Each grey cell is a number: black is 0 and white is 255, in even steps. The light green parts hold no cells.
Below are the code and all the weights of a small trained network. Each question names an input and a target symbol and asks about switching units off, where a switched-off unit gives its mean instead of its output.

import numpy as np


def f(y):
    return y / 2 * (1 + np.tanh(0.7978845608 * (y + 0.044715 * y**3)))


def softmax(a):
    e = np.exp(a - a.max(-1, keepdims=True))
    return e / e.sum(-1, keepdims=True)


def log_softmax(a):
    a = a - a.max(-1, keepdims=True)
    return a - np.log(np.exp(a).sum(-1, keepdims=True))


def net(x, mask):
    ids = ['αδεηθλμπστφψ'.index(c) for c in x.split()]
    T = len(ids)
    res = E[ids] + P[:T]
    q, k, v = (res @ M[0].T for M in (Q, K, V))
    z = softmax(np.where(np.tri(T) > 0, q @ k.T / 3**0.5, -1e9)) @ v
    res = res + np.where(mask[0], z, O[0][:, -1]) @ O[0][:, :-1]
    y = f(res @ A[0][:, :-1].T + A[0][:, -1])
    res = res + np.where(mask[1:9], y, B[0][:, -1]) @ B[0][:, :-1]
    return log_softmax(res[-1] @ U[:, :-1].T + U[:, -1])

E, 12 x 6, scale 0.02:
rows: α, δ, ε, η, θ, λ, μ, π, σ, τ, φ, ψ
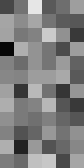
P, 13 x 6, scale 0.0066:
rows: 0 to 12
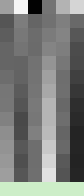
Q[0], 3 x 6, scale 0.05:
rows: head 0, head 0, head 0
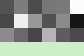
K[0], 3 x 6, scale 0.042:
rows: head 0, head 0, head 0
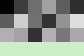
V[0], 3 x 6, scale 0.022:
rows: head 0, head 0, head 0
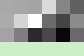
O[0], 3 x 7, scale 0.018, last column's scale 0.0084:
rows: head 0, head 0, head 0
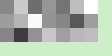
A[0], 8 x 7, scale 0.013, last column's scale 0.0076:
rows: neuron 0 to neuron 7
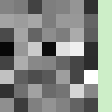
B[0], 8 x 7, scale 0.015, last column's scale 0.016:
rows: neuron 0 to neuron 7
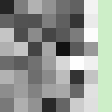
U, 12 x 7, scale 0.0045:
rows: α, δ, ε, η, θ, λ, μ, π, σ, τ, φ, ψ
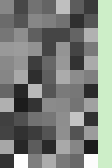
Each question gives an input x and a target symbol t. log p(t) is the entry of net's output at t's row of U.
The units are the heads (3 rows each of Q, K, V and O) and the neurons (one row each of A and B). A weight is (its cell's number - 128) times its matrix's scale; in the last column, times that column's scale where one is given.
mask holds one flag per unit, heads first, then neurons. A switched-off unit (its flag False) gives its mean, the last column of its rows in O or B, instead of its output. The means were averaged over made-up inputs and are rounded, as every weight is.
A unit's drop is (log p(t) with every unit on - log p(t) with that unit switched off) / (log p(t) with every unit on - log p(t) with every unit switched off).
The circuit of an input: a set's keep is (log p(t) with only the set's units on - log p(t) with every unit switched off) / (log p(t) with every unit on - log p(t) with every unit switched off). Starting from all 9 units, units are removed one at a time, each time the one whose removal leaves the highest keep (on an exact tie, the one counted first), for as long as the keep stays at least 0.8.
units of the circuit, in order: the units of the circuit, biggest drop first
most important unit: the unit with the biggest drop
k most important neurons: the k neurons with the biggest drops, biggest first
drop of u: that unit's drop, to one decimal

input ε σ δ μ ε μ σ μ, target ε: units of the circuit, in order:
(head 0; neuron 4)
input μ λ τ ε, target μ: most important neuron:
(neuron 7)
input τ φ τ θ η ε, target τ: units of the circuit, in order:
(head 0; neuron 0)
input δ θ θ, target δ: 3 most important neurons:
(neuron 1; neuron 4; neuron 7)
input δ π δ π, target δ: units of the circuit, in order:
(head 0; neuron 1)
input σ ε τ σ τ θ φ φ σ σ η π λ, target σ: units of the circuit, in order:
(head 0; neuron 7)
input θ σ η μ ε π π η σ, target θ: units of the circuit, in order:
(head 0; neuron 5)
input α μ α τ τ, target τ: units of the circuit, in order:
(head 0; neuron 0)
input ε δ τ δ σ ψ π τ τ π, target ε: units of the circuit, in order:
(head 0; neuron 2; neuron 4)
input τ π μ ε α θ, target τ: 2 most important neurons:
(neuron 0; neuron 5)
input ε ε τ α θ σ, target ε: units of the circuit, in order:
(neuron 2; head 0; neuron 4)
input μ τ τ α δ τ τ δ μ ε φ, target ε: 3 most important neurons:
(neuron 2; neuron 4; neuron 0)
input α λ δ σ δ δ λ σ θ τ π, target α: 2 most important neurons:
(neuron 4; neuron 5)
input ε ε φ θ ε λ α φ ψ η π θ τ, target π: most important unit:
neuron 2
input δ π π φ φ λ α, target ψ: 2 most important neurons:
(neuron 3; neuron 2)
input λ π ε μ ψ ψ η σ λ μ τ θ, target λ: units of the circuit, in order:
(head 0; neuron 4)
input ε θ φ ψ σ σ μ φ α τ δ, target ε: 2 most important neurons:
(neuron 2; neuron 4)
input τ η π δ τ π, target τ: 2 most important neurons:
(neuron 0; neuron 5)
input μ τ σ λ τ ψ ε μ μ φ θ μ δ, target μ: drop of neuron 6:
0.1
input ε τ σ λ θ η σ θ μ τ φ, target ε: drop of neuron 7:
-0.1
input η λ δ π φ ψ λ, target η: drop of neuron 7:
0.3
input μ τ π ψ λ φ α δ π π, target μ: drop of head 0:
1.4
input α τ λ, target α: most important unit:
neuron 4
